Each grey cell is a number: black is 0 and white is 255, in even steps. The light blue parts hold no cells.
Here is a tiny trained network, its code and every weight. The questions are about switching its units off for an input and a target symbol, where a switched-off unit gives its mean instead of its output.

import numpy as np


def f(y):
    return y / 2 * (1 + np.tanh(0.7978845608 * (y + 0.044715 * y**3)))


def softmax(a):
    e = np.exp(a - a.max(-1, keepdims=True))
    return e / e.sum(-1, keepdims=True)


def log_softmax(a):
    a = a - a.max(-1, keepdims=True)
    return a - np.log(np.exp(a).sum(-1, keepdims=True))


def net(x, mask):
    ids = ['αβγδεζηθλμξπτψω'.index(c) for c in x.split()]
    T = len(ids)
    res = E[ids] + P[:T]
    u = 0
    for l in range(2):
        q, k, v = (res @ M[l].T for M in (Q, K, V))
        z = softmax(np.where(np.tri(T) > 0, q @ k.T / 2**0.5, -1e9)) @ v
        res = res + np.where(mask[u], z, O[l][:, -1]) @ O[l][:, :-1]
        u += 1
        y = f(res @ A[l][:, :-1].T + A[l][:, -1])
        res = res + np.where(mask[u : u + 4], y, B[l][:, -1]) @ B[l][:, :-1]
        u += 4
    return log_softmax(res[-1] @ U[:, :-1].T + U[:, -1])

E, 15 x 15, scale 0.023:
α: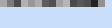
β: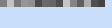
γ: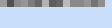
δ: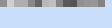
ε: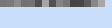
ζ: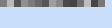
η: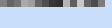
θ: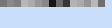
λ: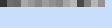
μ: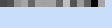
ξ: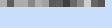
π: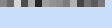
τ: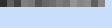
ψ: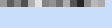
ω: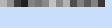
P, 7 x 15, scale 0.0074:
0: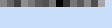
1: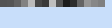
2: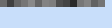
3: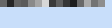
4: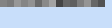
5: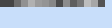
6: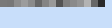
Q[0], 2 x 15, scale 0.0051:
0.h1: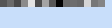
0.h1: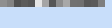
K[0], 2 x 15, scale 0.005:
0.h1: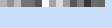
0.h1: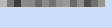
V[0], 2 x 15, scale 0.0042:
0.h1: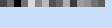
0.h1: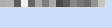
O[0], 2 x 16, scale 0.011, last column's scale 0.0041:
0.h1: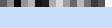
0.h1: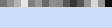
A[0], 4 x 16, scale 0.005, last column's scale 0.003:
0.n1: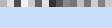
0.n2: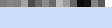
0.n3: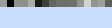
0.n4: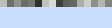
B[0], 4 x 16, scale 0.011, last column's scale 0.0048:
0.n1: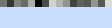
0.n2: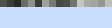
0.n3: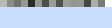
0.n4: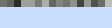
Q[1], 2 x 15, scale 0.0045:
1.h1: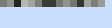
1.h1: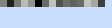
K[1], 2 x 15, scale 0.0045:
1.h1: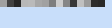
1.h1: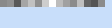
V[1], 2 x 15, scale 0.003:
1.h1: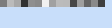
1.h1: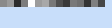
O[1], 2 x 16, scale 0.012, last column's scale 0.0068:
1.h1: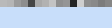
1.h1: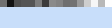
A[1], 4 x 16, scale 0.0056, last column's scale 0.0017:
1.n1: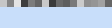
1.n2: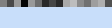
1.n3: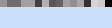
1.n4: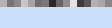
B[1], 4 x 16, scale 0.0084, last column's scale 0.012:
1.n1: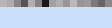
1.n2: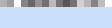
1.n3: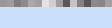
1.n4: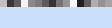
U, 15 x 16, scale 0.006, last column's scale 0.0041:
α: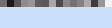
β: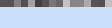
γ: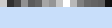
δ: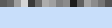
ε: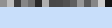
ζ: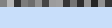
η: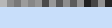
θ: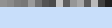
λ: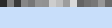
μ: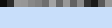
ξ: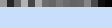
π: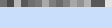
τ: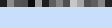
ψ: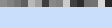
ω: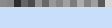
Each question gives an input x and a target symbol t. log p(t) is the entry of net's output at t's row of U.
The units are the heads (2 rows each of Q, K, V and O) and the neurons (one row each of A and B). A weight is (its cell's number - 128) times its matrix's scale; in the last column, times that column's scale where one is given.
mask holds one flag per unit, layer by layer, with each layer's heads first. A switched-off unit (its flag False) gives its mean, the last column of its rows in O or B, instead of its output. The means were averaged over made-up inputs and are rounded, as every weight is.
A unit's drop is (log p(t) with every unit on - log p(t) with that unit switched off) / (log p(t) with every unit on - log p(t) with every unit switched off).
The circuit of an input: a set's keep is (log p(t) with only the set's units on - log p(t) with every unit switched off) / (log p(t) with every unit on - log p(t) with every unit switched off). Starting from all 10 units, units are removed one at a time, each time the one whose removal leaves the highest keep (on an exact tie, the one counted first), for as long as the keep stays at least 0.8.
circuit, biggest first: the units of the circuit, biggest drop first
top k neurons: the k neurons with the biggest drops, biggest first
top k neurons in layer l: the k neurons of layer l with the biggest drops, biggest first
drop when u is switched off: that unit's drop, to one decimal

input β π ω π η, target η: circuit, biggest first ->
(1.n2; 0.n3; 0.n2)
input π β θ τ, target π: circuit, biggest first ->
(0.h1; 1.n2)
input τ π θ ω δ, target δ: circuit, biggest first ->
(0.h1; 1.h1)
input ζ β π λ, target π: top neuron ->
(1.n2)
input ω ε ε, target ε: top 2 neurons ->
(0.n2; 1.n3)
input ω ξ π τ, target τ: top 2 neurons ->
(0.n1; 0.n2)
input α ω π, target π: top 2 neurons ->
(1.n2; 0.n1)
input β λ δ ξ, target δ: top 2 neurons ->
(0.n1; 1.n4)
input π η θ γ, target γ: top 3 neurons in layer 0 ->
(0.n2; 0.n3; 0.n4)
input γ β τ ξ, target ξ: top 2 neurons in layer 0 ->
(0.n3; 0.n2)
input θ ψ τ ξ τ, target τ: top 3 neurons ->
(0.n1; 0.n3; 0.n4)
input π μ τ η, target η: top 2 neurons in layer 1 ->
(1.n2; 1.n3)
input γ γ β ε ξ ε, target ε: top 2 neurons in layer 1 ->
(1.n3; 1.n1)
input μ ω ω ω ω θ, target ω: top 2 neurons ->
(0.n3; 1.n4)
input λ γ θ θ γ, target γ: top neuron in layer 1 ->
(1.n4)
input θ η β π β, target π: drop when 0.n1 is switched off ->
0.1
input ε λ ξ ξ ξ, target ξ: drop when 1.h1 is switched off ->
0.2
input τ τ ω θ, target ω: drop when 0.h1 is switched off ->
0.4
